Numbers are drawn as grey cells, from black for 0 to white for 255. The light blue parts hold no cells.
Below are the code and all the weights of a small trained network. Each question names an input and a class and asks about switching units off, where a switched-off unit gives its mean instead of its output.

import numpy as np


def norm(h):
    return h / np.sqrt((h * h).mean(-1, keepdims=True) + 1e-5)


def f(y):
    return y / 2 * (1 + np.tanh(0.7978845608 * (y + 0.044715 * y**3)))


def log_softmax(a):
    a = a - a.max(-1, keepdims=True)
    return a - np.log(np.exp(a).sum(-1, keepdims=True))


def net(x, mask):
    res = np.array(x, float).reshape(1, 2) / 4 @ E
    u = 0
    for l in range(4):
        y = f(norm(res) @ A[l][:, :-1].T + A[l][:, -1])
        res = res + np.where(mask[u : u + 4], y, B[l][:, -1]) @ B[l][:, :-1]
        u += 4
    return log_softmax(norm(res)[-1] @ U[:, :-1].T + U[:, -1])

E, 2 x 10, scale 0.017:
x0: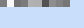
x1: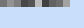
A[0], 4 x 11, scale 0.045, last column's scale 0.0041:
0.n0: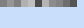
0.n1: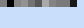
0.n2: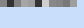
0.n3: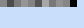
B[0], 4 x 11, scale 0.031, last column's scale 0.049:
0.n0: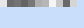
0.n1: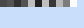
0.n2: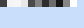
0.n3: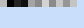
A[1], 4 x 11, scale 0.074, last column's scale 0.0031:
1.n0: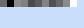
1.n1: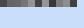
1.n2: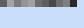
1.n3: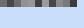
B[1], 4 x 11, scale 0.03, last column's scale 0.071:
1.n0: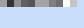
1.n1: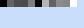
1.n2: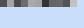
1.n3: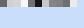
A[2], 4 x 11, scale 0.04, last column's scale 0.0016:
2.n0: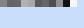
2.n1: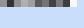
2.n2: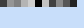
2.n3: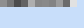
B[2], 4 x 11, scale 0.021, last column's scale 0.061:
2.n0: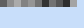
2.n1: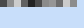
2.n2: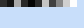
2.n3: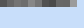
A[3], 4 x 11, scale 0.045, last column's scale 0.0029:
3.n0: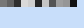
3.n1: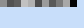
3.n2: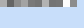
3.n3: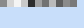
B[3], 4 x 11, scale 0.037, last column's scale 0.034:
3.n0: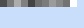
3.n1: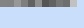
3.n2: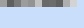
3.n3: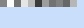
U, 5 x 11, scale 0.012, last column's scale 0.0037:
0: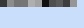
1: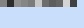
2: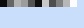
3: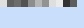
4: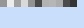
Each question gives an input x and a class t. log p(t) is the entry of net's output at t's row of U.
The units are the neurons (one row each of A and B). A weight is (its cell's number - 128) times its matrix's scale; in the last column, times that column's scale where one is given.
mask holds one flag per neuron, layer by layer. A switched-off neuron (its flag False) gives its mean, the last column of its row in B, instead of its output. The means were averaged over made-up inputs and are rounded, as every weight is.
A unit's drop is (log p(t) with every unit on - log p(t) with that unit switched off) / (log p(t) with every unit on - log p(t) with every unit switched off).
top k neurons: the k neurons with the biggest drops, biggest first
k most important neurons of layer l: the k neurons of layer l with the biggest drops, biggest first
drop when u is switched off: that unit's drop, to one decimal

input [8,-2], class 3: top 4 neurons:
(0.n1 1.n3 1.n1 0.n2)
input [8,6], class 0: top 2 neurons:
(0.n1 0.n0)
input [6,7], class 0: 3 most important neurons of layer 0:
(0.n1 0.n0 0.n3)
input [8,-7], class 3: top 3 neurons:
(0.n2 1.n3 1.n1)
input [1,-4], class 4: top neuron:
(0.n2)
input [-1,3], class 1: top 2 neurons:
(0.n1 0.n0)
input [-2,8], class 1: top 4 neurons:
(0.n1 0.n0 0.n2 1.n3)
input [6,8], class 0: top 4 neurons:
(0.n1 0.n0 1.n3 0.n3)
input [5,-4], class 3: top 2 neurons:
(0.n2 1.n3)
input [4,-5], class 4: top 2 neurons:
(0.n3 0.n1)
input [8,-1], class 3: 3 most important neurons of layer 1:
(1.n3 1.n1 1.n2)
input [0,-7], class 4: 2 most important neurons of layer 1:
(1.n1 1.n3)
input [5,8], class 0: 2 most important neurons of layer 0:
(0.n1 0.n0)
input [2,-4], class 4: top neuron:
(3.n3)
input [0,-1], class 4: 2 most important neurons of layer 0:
(0.n0 0.n2)
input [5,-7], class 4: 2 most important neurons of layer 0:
(0.n1 0.n3)
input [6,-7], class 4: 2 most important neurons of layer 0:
(0.n3 0.n1)
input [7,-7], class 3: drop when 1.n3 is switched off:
0.4
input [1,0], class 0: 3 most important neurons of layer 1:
(1.n3 1.n1 1.n0)
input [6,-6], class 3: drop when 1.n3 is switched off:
0.4
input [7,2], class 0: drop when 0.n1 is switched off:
1.0
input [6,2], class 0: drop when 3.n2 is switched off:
0.0
